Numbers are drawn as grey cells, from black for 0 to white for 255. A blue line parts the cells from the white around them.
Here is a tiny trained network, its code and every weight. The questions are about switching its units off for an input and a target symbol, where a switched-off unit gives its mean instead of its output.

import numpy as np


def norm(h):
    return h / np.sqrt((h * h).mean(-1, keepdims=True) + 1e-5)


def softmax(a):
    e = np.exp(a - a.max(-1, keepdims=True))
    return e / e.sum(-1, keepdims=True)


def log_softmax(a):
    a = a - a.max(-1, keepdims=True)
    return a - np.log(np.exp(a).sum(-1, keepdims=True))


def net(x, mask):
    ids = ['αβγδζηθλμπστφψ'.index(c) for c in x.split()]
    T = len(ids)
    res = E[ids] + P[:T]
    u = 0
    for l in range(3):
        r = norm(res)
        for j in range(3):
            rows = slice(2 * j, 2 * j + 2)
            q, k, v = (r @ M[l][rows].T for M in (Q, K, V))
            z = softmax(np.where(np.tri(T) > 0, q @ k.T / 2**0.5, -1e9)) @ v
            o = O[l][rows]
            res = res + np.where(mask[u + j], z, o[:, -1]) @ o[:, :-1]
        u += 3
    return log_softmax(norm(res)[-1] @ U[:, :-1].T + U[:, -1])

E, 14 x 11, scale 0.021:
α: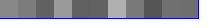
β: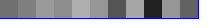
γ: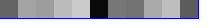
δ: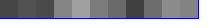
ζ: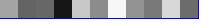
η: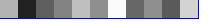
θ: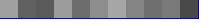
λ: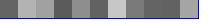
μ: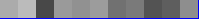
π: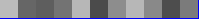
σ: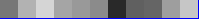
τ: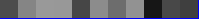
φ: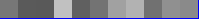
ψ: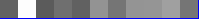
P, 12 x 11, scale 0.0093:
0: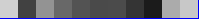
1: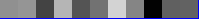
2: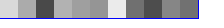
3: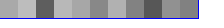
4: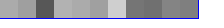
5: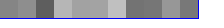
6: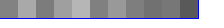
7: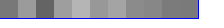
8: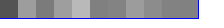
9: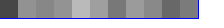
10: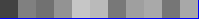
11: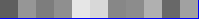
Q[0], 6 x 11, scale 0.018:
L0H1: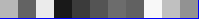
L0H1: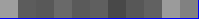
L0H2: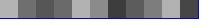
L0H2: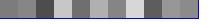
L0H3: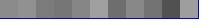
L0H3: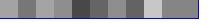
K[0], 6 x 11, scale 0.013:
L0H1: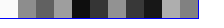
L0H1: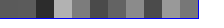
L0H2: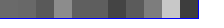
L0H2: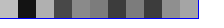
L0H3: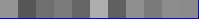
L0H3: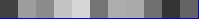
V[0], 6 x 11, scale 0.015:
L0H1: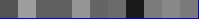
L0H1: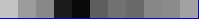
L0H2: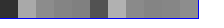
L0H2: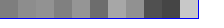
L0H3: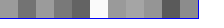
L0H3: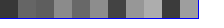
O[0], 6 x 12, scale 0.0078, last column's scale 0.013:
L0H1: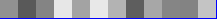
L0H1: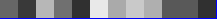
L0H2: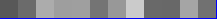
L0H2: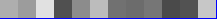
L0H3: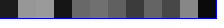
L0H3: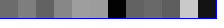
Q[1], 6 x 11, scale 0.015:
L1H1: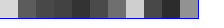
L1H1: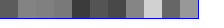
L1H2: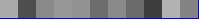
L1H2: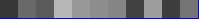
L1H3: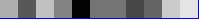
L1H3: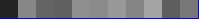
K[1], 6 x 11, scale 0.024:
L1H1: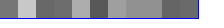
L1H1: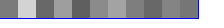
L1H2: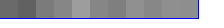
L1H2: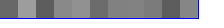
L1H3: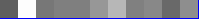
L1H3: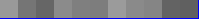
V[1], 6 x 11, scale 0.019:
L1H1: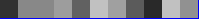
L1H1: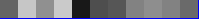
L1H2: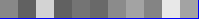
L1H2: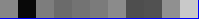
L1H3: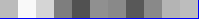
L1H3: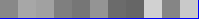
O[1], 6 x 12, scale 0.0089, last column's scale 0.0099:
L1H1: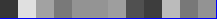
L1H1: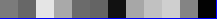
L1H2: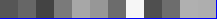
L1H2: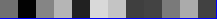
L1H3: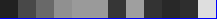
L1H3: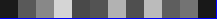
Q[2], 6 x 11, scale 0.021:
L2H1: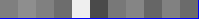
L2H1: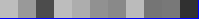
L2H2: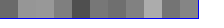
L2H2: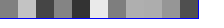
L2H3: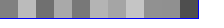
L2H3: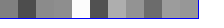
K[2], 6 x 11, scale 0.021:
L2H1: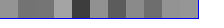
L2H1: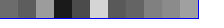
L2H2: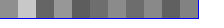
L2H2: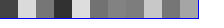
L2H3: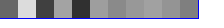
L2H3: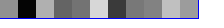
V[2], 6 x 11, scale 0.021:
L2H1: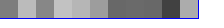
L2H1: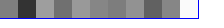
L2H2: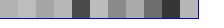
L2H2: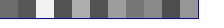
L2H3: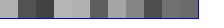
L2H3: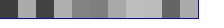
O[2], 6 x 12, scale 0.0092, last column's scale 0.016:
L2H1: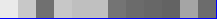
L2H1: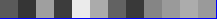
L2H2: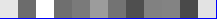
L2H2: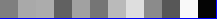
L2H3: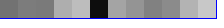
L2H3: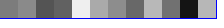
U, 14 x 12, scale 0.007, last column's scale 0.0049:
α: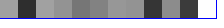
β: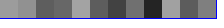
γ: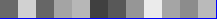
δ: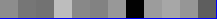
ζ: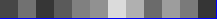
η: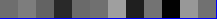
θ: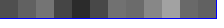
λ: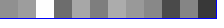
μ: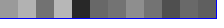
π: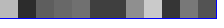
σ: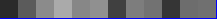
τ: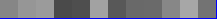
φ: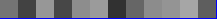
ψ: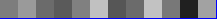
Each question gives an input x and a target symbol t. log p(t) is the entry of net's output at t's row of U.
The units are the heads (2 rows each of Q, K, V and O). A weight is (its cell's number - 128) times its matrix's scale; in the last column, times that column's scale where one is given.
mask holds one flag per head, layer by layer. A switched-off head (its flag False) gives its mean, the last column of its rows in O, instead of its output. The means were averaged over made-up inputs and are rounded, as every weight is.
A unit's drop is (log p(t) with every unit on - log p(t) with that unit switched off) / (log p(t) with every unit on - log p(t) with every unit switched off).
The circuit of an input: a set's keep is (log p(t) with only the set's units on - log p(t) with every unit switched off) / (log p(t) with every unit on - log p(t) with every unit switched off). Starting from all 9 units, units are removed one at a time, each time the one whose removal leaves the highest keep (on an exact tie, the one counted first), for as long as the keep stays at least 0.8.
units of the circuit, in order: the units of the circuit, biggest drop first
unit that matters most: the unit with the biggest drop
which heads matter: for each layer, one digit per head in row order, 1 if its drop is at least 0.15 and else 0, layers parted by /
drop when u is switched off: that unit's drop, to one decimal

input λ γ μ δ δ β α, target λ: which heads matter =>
010 / 000 / 010
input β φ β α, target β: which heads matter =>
100 / 011 / 000
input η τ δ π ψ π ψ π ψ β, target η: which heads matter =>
001 / 110 / 000
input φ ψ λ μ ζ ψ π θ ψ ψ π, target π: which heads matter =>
000 / 100 / 000
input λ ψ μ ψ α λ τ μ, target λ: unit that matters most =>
L0H2
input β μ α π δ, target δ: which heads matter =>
100 / 010 / 001
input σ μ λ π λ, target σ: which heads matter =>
000 / 001 / 000
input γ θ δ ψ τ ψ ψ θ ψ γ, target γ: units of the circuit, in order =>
(L1H2, L2H3)
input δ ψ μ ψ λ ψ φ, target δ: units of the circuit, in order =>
(L1H2, L1H3, L0H3)
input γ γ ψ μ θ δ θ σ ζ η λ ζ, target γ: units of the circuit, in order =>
(L2H3, L2H2)
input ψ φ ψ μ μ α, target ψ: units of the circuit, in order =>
(L0H1, L2H3, L1H2)
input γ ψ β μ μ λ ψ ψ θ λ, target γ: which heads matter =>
000 / 010 / 001
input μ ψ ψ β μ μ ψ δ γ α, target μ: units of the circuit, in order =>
(L2H1, L0H2, L1H2)
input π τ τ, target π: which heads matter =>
100 / 100 / 000
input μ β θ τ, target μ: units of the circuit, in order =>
(L2H1, L0H2, L2H3)
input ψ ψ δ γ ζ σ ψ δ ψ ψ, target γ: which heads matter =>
000 / 010 / 010
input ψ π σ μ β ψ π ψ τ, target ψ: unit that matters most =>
L0H1
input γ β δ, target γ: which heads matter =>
000 / 000 / 001
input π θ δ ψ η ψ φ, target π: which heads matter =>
100 / 100 / 000
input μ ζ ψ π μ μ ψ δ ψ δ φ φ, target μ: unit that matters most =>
L2H1
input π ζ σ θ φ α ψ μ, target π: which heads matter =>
000 / 100 / 000
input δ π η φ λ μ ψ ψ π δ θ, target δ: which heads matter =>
000 / 010 / 000
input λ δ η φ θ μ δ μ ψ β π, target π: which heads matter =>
100 / 100 / 000
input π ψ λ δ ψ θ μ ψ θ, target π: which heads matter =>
000 / 100 / 000
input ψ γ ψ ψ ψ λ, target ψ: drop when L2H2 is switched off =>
-0.1
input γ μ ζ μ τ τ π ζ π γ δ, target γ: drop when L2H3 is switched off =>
0.2
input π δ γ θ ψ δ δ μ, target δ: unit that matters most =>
L0H1
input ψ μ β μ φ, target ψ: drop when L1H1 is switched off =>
0.2
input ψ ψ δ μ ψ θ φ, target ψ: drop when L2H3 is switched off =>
0.7
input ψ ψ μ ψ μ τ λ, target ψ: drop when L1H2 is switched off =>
0.2
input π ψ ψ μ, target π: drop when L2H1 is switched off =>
0.1
